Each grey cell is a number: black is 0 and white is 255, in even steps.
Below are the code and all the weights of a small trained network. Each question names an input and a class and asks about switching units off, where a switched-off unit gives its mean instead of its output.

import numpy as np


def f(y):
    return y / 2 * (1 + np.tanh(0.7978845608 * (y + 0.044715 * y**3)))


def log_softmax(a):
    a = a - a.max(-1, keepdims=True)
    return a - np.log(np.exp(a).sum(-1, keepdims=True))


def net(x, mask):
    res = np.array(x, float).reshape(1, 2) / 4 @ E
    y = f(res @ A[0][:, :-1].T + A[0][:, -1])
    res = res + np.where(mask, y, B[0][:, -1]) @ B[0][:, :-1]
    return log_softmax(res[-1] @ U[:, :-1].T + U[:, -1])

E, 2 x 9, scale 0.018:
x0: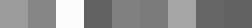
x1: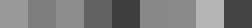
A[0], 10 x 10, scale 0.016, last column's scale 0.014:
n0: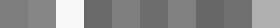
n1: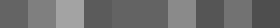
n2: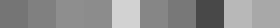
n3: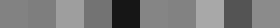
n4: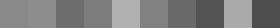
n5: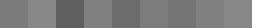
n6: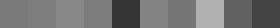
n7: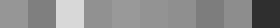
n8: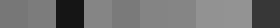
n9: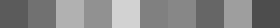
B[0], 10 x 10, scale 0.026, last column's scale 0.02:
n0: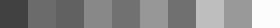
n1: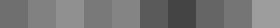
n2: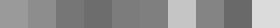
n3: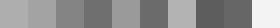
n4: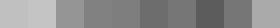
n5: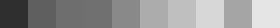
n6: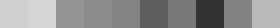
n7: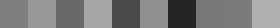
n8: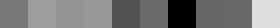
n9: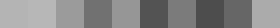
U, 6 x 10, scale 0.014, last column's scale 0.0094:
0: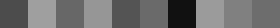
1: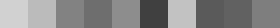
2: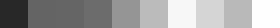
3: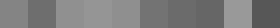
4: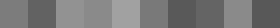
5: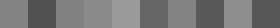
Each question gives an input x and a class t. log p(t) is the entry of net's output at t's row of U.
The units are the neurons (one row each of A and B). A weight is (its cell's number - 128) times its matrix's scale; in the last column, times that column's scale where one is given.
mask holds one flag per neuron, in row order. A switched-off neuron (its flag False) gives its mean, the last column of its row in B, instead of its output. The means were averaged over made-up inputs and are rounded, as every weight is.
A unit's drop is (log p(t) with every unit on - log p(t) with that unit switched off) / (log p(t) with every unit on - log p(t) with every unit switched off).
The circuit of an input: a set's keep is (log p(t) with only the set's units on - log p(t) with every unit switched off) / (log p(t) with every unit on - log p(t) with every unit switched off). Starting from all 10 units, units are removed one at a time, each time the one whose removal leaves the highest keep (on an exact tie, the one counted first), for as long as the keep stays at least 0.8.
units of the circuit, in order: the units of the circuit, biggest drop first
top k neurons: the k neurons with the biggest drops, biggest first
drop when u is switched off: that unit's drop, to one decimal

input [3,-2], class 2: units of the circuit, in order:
(n8)
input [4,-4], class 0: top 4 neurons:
(n3; n0; n5; n7)
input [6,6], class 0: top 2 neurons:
(n0; n7)
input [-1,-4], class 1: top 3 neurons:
(n0; n4; n9)
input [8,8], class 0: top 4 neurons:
(n0; n7; n2; n1)
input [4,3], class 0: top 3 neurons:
(n5; n0; n2)
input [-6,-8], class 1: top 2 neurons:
(n2; n4)
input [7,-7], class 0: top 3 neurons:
(n0; n7; n3)
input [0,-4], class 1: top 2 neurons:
(n0; n9)
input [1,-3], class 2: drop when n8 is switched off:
0.4
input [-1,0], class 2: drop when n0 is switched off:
0.0
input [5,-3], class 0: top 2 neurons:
(n5; n7)
